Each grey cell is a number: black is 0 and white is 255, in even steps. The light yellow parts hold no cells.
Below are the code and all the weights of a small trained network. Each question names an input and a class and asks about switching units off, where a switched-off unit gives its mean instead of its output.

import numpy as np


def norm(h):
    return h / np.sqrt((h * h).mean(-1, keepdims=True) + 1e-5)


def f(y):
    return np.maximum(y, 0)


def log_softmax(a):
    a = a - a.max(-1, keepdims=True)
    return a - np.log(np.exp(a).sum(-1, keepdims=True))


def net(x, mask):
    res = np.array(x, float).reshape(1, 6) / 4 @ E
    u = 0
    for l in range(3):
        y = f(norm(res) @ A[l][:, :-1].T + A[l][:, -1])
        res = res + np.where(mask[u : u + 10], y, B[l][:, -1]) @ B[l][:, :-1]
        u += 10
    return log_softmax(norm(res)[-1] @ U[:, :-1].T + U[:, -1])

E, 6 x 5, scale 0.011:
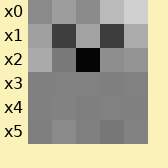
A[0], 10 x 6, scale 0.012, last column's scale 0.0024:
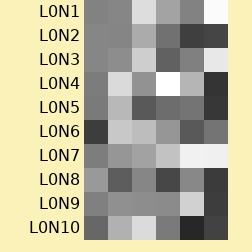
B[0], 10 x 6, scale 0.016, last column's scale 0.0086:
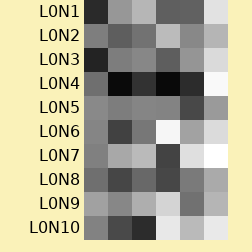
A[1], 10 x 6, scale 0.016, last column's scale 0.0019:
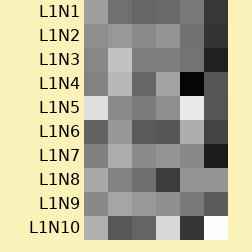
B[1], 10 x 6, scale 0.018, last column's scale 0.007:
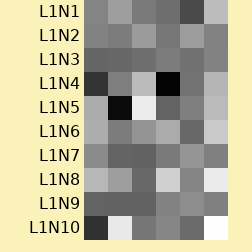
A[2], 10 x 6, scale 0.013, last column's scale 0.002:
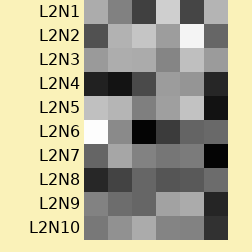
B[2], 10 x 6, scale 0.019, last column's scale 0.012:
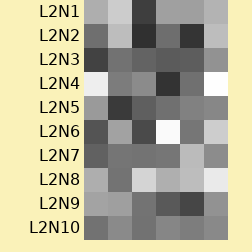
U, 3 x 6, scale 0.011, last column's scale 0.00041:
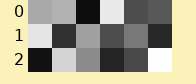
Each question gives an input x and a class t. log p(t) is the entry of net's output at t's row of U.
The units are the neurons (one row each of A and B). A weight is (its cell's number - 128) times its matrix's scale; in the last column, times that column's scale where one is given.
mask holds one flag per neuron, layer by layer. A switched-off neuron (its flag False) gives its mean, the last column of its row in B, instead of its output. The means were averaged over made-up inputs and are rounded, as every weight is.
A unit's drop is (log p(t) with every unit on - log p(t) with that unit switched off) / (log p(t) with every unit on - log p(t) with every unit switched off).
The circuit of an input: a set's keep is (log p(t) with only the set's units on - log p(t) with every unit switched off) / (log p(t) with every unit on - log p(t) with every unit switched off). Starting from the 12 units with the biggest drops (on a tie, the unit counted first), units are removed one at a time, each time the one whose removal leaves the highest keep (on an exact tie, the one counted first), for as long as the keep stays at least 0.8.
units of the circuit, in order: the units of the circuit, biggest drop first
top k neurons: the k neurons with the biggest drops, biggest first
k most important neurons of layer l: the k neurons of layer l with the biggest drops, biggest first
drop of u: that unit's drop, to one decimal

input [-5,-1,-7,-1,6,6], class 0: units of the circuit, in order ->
(L0N10)
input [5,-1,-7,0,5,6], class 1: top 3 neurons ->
(L0N4, L2N4, L1N10)
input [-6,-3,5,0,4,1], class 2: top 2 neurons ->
(L0N7, L1N4)
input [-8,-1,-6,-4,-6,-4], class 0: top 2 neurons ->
(L0N10, L0N4)
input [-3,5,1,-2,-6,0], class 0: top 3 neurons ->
(L0N1, L0N6, L1N8)
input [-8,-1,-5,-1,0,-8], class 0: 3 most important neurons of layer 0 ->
(L0N10, L0N4, L0N7)
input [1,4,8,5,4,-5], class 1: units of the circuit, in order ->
(L0N4, L1N5)
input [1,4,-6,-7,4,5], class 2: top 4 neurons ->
(L0N4, L2N2, L0N1, L1N5)
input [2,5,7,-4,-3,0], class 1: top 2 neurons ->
(L0N4, L1N5)
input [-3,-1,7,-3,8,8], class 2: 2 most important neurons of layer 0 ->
(L0N7, L0N4)
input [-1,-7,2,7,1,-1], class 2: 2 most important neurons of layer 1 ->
(L1N10, L1N4)
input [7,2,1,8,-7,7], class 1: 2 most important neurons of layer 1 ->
(L1N10, L1N5)
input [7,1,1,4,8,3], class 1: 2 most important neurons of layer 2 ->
(L2N2, L2N1)
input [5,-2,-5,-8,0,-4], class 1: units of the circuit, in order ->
(L0N4)
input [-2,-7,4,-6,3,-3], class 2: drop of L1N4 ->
0.2
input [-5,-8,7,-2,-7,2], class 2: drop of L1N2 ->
0.0
